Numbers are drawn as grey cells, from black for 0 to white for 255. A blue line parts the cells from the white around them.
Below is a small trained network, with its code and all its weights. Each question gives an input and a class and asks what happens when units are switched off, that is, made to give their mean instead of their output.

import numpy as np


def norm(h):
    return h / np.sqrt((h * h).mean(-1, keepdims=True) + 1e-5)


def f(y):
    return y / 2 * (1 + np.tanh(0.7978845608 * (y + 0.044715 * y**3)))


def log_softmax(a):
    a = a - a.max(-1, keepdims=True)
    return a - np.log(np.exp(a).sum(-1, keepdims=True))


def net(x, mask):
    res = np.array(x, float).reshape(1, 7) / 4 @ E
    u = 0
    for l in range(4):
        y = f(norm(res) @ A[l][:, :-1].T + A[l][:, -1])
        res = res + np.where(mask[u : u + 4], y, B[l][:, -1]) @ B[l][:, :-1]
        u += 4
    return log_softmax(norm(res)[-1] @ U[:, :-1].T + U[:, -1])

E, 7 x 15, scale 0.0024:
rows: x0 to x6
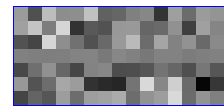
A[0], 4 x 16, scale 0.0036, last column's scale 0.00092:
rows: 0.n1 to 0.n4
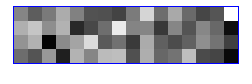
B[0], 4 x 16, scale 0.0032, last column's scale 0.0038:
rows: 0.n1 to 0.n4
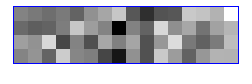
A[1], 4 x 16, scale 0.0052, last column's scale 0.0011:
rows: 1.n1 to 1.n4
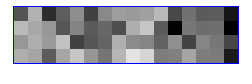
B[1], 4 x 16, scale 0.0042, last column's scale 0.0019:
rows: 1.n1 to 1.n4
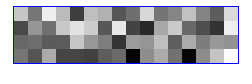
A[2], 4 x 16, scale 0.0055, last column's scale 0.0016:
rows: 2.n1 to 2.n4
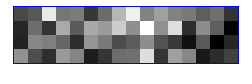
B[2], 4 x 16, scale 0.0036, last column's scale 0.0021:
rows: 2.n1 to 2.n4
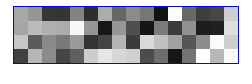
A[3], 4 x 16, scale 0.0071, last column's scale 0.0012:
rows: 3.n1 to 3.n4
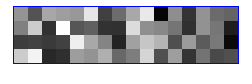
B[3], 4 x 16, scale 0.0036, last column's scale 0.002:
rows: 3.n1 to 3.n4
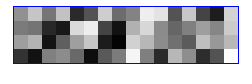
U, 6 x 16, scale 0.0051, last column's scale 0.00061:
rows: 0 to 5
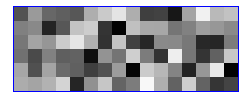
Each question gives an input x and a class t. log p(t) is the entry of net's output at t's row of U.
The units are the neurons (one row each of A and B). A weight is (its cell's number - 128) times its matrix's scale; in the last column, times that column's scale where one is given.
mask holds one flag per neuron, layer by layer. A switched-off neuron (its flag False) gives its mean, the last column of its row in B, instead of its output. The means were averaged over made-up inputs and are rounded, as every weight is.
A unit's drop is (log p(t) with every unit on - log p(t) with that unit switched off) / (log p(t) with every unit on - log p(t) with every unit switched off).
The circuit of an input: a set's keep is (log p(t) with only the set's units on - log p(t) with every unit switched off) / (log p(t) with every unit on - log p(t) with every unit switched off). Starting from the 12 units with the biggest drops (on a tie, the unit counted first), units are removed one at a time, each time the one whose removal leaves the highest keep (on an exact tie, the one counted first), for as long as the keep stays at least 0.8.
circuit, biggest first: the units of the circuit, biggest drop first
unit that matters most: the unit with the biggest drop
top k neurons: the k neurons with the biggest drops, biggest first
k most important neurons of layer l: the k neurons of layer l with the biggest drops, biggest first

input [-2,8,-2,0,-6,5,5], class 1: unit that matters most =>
3.n2
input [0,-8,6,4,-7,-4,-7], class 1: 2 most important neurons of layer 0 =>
(0.n4, 0.n3)
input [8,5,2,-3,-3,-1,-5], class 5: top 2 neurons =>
(3.n1, 0.n4)
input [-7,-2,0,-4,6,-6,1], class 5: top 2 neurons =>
(1.n1, 0.n1)
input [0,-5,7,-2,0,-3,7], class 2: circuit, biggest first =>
(2.n2, 0.n1)
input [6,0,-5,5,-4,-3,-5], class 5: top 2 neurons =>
(3.n1, 2.n1)
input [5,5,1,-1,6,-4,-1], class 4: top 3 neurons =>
(2.n3, 0.n4, 0.n1)
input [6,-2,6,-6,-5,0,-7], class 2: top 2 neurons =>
(1.n2, 0.n3)
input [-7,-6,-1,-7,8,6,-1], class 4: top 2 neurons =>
(2.n3, 0.n2)
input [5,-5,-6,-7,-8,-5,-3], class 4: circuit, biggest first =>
(1.n4, 0.n1)
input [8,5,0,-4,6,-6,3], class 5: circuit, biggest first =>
(3.n1, 0.n1)
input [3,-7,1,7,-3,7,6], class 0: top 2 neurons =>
(2.n4, 0.n2)
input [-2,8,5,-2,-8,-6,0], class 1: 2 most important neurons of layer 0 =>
(0.n1, 0.n2)
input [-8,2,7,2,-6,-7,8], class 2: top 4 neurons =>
(2.n2, 0.n1, 2.n4, 0.n3)
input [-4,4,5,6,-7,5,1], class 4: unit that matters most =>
1.n4
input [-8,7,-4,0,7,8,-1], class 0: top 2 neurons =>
(2.n4, 1.n4)
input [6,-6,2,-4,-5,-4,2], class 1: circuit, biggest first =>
(3.n3, 0.n1)
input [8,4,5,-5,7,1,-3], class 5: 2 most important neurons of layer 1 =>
(1.n4, 1.n3)
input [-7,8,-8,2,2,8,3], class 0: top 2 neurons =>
(2.n4, 0.n4)
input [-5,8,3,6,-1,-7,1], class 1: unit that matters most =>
3.n2
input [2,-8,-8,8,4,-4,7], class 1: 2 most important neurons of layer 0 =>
(0.n1, 0.n4)
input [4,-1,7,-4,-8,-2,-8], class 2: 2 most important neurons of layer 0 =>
(0.n3, 0.n1)
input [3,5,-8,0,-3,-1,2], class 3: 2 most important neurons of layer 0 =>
(0.n3, 0.n4)
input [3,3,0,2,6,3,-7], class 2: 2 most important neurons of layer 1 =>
(1.n2, 1.n4)
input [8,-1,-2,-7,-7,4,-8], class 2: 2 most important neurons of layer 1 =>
(1.n2, 1.n1)
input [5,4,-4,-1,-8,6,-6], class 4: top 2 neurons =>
(1.n4, 2.n2)
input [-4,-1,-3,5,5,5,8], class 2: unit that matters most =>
2.n2
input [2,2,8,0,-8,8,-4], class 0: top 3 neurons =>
(2.n4, 0.n3, 0.n1)
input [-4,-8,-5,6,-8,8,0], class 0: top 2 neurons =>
(2.n4, 0.n2)
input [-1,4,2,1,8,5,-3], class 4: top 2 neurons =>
(2.n3, 0.n1)
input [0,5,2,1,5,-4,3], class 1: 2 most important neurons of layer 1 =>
(1.n4, 1.n1)
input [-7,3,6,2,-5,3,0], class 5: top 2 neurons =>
(1.n1, 0.n3)
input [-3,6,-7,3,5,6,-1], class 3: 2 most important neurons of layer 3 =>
(3.n4, 3.n3)
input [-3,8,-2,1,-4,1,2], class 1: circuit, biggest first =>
(3.n2)
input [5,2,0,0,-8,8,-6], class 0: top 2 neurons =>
(2.n4, 0.n1)
